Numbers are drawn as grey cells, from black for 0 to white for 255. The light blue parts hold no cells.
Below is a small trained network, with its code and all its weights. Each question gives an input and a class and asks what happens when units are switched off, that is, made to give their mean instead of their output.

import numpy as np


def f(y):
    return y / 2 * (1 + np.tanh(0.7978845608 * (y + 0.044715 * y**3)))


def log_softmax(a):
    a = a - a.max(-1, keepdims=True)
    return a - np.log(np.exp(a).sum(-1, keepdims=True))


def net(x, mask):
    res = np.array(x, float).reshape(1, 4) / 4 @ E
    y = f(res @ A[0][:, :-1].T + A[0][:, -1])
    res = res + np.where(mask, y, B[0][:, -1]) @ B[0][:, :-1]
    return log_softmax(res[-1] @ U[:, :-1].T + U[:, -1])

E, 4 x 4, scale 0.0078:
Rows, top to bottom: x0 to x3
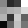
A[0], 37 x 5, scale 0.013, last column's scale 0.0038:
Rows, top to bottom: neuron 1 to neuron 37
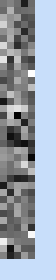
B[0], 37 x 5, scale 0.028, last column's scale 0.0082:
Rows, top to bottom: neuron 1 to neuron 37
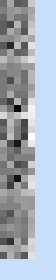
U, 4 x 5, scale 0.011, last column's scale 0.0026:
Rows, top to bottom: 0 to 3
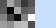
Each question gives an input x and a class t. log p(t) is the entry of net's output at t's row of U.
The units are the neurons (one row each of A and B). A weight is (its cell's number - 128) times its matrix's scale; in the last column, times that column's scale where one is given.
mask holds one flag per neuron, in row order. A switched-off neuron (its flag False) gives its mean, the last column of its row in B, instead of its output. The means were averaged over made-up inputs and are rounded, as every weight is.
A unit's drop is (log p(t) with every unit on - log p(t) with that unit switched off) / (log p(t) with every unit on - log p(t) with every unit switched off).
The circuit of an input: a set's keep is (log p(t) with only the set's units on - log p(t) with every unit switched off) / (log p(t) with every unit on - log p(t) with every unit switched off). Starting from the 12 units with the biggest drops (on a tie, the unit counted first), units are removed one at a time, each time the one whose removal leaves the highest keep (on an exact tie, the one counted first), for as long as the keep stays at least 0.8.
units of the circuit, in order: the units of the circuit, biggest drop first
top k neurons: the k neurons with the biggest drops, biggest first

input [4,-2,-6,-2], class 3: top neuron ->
[neuron 17]
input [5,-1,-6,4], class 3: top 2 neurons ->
[neuron 17; neuron 18]
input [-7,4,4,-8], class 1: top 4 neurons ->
[neuron 35; neuron 7; neuron 4; neuron 20]
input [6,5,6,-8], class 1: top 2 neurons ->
[neuron 35; neuron 7]
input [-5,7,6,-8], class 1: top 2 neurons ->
[neuron 35; neuron 4]
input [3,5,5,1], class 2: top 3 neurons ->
[neuron 17; neuron 16; neuron 24]
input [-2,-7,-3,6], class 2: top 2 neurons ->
[neuron 21; neuron 26]
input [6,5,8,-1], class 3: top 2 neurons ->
[neuron 9; neuron 36]
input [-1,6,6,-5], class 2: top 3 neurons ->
[neuron 16; neuron 17; neuron 15]
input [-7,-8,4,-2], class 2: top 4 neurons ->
[neuron 21; neuron 26; neuron 20; neuron 37]
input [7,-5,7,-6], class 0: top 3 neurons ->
[neuron 20; neuron 37; neuron 17]
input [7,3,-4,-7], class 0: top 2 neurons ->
[neuron 20; neuron 24]
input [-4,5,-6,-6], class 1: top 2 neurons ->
[neuron 35; neuron 7]
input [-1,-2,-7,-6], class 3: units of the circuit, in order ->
[neuron 17]
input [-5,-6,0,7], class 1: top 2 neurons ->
[neuron 15; neuron 16]
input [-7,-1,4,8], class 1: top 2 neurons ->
[neuron 15; neuron 27]
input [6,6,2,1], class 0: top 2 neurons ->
[neuron 21; neuron 26]
